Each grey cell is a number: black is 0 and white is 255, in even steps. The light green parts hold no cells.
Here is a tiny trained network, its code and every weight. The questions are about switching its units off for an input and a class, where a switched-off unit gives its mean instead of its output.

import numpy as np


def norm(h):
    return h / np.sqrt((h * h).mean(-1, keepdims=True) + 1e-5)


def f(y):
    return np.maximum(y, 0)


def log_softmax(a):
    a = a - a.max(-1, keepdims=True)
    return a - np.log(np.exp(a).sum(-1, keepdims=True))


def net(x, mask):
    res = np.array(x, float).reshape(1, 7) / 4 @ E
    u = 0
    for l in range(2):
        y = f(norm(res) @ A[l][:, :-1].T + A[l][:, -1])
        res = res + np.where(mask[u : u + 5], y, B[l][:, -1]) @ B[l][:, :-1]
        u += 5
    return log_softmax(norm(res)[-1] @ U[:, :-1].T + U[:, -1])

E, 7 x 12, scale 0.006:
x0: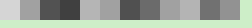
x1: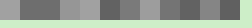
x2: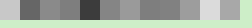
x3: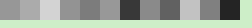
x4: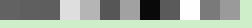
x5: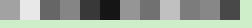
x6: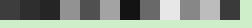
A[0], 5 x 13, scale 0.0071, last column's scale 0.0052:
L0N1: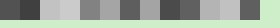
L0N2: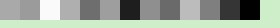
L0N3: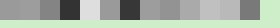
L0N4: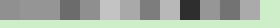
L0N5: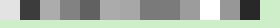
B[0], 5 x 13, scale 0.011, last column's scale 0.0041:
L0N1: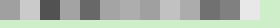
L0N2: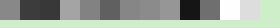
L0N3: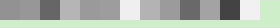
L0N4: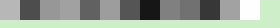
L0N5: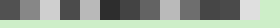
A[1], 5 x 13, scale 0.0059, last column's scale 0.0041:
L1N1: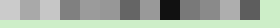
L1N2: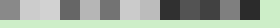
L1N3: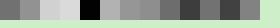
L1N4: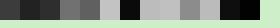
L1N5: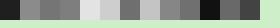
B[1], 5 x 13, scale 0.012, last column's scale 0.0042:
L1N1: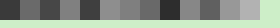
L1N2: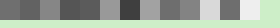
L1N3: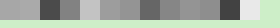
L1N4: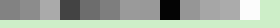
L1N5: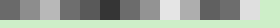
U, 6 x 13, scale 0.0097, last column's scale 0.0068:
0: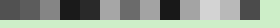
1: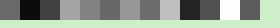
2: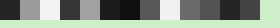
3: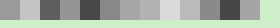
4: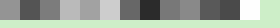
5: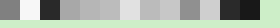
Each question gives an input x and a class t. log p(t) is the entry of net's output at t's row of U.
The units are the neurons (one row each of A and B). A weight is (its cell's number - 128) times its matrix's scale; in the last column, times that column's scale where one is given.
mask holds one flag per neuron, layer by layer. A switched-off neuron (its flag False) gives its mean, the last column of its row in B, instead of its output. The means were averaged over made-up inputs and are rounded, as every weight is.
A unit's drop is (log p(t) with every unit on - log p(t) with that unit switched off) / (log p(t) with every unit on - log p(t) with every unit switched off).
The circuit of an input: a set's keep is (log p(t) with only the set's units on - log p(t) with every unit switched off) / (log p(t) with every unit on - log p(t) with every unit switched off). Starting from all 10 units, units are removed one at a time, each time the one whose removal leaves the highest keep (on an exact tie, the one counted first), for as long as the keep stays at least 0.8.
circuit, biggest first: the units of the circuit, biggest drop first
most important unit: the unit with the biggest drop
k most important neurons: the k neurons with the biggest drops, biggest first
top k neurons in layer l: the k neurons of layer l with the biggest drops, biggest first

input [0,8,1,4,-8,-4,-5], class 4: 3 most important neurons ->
[L0N4; L1N3; L1N4]
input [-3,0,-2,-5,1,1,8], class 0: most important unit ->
L1N4
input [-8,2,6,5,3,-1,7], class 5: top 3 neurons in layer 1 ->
[L1N3; L1N2; L1N1]
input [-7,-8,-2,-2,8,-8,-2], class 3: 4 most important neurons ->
[L0N1; L0N4; L0N2; L1N5]
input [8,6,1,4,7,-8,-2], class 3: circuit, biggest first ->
[L0N3; L0N4; L1N5]
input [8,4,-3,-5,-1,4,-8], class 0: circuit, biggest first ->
[L1N2; L0N1]
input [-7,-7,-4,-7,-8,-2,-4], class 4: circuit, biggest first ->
[L0N4; L1N3; L0N2]
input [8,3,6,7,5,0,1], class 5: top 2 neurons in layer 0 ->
[L0N3; L0N4]
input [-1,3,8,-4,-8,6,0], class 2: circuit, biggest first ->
[L0N5; L0N3]
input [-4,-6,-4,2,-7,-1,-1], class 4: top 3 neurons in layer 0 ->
[L0N4; L0N5; L0N3]
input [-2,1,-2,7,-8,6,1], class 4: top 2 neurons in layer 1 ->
[L1N3; L1N5]
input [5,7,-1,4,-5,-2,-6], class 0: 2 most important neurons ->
[L1N2; L1N1]
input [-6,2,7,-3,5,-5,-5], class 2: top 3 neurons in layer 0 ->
[L0N5; L0N3; L0N2]
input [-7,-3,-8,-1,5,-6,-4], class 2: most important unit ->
L1N5
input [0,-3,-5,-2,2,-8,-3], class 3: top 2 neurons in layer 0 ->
[L0N1; L0N5]
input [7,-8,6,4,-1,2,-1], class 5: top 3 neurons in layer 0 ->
[L0N3; L0N4; L0N2]
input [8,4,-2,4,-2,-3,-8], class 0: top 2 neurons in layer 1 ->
[L1N2; L1N1]
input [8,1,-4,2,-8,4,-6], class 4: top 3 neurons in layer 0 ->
[L0N4; L0N1; L0N5]
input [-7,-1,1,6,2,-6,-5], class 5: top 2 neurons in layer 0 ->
[L0N1; L0N4]
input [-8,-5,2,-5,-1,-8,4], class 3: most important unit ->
L0N1
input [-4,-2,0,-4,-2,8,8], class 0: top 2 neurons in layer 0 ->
[L0N3; L0N1]
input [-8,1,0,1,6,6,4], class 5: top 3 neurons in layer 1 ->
[L1N3; L1N5; L1N1]
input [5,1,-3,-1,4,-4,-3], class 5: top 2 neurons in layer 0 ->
[L0N3; L0N5]
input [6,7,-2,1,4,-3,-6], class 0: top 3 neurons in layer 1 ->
[L1N2; L1N1; L1N3]
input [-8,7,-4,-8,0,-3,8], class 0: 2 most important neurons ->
[L1N4; L0N2]
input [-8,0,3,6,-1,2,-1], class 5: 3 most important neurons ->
[L1N3; L0N1; L0N4]
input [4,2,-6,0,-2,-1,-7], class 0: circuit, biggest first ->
[L1N2]
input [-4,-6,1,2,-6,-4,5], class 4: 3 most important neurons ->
[L0N4; L1N3; L0N3]
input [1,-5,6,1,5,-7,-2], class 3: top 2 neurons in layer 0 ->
[L0N1; L0N3]
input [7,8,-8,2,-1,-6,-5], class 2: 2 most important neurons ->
[L1N5; L0N1]
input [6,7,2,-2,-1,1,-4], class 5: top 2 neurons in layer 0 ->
[L0N3; L0N2]
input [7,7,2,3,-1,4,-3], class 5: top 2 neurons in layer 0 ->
[L0N3; L0N4]
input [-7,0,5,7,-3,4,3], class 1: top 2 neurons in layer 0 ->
[L0N2; L0N3]
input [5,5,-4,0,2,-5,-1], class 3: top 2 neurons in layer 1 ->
[L1N5; L1N3]
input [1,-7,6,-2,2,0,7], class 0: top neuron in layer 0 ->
[L0N4]
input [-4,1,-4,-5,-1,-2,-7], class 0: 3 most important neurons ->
[L1N2; L0N2; L0N5]
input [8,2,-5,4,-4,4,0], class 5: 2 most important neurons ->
[L0N3; L0N5]
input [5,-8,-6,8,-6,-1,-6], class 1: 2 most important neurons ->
[L0N2; L1N4]
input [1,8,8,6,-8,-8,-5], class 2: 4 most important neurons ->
[L0N5; L1N2; L1N4; L1N5]
